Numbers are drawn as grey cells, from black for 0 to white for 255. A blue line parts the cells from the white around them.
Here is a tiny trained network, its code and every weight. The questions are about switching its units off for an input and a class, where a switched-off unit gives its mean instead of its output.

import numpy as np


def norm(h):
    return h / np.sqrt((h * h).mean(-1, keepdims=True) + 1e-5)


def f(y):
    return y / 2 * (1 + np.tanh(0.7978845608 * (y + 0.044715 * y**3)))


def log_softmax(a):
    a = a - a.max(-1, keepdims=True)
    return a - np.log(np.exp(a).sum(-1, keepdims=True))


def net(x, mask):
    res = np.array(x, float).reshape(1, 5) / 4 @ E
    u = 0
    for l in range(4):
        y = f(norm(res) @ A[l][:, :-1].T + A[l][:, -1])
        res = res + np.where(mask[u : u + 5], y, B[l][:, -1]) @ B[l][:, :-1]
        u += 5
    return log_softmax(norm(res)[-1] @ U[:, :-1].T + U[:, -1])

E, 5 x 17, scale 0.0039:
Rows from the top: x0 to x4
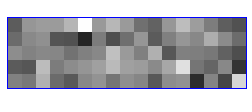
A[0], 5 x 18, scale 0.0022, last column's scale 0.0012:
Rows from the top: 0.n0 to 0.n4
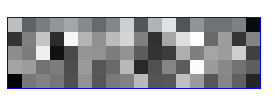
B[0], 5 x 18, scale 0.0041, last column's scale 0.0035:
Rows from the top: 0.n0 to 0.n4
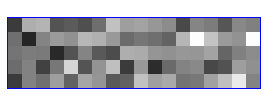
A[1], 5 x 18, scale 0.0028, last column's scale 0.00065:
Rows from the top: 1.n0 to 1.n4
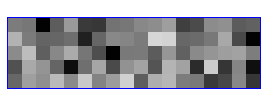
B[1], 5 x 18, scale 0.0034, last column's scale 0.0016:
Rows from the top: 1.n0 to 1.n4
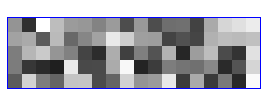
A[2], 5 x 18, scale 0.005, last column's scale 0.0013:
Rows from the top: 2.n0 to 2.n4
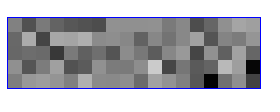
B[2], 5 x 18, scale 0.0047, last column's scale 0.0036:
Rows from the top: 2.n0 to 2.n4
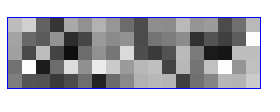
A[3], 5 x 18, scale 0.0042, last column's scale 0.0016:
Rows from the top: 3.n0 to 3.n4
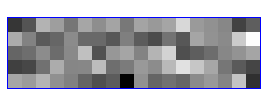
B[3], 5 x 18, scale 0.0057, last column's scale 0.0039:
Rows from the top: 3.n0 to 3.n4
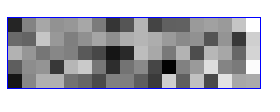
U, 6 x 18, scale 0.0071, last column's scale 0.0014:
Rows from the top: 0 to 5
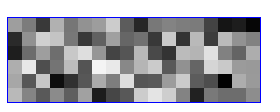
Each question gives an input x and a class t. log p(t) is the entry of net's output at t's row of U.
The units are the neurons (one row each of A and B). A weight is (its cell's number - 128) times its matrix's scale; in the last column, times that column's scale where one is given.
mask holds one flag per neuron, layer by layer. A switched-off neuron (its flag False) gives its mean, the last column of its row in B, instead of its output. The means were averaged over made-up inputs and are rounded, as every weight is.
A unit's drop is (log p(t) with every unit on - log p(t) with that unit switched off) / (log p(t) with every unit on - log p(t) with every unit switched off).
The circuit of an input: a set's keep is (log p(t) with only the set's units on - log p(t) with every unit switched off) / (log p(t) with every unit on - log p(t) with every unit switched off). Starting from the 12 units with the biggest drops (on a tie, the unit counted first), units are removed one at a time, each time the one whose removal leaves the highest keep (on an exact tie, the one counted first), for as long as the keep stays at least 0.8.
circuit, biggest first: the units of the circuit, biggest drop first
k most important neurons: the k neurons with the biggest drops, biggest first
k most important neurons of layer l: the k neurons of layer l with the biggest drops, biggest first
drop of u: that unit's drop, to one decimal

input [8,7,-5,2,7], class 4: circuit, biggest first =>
(2.n2)
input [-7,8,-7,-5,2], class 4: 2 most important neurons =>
(2.n2 1.n3)
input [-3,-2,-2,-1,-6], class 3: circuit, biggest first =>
(1.n1 0.n1)
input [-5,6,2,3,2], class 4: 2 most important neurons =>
(1.n3 2.n2)
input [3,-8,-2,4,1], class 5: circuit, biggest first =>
(2.n4 3.n2)
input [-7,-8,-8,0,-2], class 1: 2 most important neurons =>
(1.n2 3.n4)
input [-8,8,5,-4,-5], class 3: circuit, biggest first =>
(2.n3 1.n1)
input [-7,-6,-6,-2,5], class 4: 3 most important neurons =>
(2.n2 2.n0 0.n1)
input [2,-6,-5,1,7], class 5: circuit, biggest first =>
(3.n2 2.n4)
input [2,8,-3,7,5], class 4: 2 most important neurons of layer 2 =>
(2.n2 2.n3)
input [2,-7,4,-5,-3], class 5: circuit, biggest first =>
(2.n4 0.n1 3.n2)
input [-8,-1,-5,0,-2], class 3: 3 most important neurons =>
(2.n3 1.n1 2.n0)
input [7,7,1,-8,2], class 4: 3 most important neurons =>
(2.n2 1.n3 0.n2)
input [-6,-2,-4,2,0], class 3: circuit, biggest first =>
(2.n3)
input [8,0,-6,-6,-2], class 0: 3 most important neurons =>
(2.n1 3.n0 1.n0)
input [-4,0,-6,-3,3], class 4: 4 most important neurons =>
(2.n2 1.n3 0.n2 0.n1)
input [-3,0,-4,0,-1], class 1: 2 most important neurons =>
(1.n2 3.n4)
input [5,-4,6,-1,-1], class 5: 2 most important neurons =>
(2.n4 1.n4)
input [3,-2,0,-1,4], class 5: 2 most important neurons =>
(1.n4 3.n2)
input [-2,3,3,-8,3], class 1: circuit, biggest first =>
(3.n4)
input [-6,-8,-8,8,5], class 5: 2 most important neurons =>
(2.n4 3.n2)
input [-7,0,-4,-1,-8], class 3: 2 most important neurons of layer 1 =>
(1.n1 1.n4)
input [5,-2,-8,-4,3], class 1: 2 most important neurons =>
(1.n2 3.n3)
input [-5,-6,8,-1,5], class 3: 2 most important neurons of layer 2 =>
(2.n3 2.n0)
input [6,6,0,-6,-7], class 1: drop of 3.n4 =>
0.3
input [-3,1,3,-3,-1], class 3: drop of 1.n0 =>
0.0
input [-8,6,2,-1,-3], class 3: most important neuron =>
(2.n3)
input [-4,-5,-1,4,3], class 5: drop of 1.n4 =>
0.1
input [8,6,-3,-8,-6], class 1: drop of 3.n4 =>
0.2
